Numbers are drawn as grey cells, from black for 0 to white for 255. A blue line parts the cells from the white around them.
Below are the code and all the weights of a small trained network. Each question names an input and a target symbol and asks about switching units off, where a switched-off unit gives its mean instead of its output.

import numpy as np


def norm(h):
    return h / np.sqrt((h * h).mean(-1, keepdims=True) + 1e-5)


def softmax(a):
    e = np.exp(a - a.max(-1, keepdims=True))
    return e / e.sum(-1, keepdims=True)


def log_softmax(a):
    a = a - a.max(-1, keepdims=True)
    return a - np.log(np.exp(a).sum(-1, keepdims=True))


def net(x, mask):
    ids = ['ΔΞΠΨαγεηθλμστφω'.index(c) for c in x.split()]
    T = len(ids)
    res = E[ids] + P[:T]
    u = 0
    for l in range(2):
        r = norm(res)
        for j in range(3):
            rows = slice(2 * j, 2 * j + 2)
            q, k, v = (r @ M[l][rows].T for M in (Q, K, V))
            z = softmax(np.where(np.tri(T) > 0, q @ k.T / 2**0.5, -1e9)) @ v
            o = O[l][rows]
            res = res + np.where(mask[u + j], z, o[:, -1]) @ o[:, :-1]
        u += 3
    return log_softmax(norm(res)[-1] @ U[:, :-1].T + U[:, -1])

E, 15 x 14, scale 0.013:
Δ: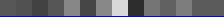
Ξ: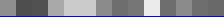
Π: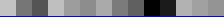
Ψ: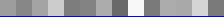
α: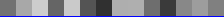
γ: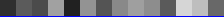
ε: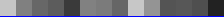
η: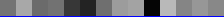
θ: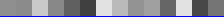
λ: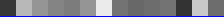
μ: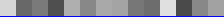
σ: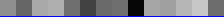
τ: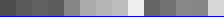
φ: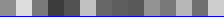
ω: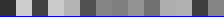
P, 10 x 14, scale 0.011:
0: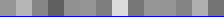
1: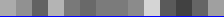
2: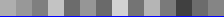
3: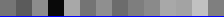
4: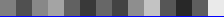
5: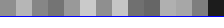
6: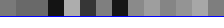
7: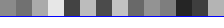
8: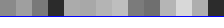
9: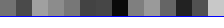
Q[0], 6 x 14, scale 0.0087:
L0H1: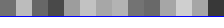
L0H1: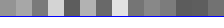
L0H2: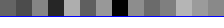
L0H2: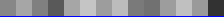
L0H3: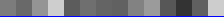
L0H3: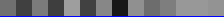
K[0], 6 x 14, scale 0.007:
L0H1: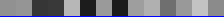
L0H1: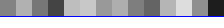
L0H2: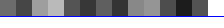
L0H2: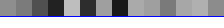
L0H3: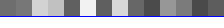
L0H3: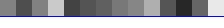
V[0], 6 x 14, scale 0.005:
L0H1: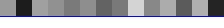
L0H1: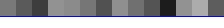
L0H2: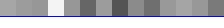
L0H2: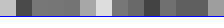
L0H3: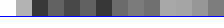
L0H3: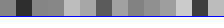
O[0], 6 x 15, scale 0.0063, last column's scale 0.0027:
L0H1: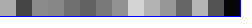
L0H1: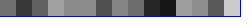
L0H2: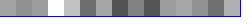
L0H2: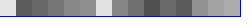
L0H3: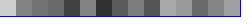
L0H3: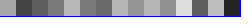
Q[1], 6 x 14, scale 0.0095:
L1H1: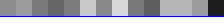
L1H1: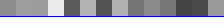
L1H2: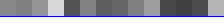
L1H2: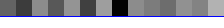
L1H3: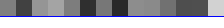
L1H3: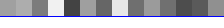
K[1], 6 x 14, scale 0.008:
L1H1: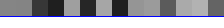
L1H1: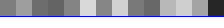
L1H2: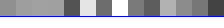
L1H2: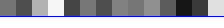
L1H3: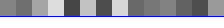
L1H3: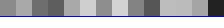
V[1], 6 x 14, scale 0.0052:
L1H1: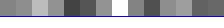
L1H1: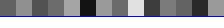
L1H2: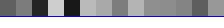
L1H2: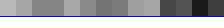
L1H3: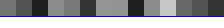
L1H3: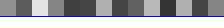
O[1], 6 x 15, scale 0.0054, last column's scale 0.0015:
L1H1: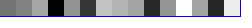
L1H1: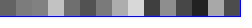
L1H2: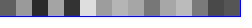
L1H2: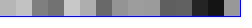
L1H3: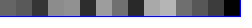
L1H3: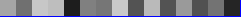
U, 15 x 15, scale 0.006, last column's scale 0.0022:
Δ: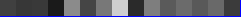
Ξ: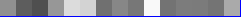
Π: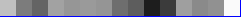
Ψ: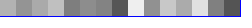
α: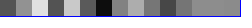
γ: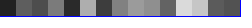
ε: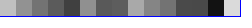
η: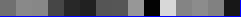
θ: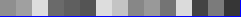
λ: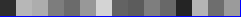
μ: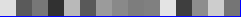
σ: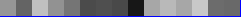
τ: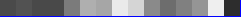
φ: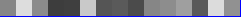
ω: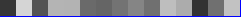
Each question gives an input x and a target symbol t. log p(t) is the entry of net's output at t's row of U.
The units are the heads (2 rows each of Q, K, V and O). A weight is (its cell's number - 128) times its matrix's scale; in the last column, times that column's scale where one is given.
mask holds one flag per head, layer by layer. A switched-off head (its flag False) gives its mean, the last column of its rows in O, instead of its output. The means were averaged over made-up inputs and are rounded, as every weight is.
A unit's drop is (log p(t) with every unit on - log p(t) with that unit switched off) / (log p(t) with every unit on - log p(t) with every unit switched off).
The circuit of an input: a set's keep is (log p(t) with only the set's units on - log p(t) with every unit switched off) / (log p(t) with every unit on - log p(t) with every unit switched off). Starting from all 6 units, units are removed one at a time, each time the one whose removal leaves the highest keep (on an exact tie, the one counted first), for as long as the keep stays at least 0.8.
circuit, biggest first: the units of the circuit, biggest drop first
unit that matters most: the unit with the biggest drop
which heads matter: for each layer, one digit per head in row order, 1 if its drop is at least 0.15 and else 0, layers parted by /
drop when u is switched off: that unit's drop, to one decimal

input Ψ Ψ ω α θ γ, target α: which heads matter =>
000 / 010
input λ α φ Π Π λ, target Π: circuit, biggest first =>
(L0H1, L0H2)
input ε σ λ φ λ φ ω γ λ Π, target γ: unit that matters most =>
L1H2
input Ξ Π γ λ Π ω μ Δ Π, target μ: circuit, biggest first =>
(L0H1, L1H2, L1H3)
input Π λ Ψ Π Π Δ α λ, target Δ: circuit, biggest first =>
(L1H3, L0H2, L1H1)
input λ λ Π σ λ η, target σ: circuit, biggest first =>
(L1H1, L1H2)
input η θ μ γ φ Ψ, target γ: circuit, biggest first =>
(L0H2, L1H2)
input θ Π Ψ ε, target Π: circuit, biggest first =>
(L0H2, L0H1)
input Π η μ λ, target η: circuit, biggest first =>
(L0H3, L1H1)
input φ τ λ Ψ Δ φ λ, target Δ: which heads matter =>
010 / 001
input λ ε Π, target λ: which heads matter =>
001 / 000
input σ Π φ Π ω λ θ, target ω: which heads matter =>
010 / 100
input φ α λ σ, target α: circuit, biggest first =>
(L1H2, L1H3)
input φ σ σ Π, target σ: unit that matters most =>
L1H3
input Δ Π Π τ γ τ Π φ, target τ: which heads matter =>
001 / 000
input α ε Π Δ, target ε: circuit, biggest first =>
(L1H2, L0H3)
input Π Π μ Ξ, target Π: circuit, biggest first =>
(L0H2, L0H1)
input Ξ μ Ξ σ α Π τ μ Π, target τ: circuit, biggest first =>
(L0H2, L1H1, L0H3, L1H2)
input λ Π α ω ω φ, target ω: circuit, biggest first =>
(L1H3, L1H1)
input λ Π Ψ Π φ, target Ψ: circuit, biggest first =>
(L0H1, L0H2)
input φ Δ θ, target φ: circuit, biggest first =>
(L0H1, L0H3, L0H2)
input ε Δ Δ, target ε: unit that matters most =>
L0H3
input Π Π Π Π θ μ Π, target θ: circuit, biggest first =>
(L1H3, L1H1)
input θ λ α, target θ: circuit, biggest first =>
(L1H1, L1H3)
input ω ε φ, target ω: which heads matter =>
010 / 001
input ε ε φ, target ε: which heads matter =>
100 / 010
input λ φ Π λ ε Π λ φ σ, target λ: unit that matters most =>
L0H3
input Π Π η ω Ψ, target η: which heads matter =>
001 / 100
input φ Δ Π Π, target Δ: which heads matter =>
010 / 001
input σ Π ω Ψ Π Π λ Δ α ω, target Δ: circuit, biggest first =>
(L0H2, L1H3)
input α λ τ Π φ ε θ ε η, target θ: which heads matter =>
000 / 001
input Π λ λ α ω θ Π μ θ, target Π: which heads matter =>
110 / 100
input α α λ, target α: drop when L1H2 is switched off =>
0.3
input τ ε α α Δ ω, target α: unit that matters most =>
L1H2
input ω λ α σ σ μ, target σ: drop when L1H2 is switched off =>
0.3
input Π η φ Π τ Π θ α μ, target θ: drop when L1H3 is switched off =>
0.9
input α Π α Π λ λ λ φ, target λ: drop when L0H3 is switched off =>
1.0
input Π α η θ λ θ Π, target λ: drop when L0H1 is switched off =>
0.1
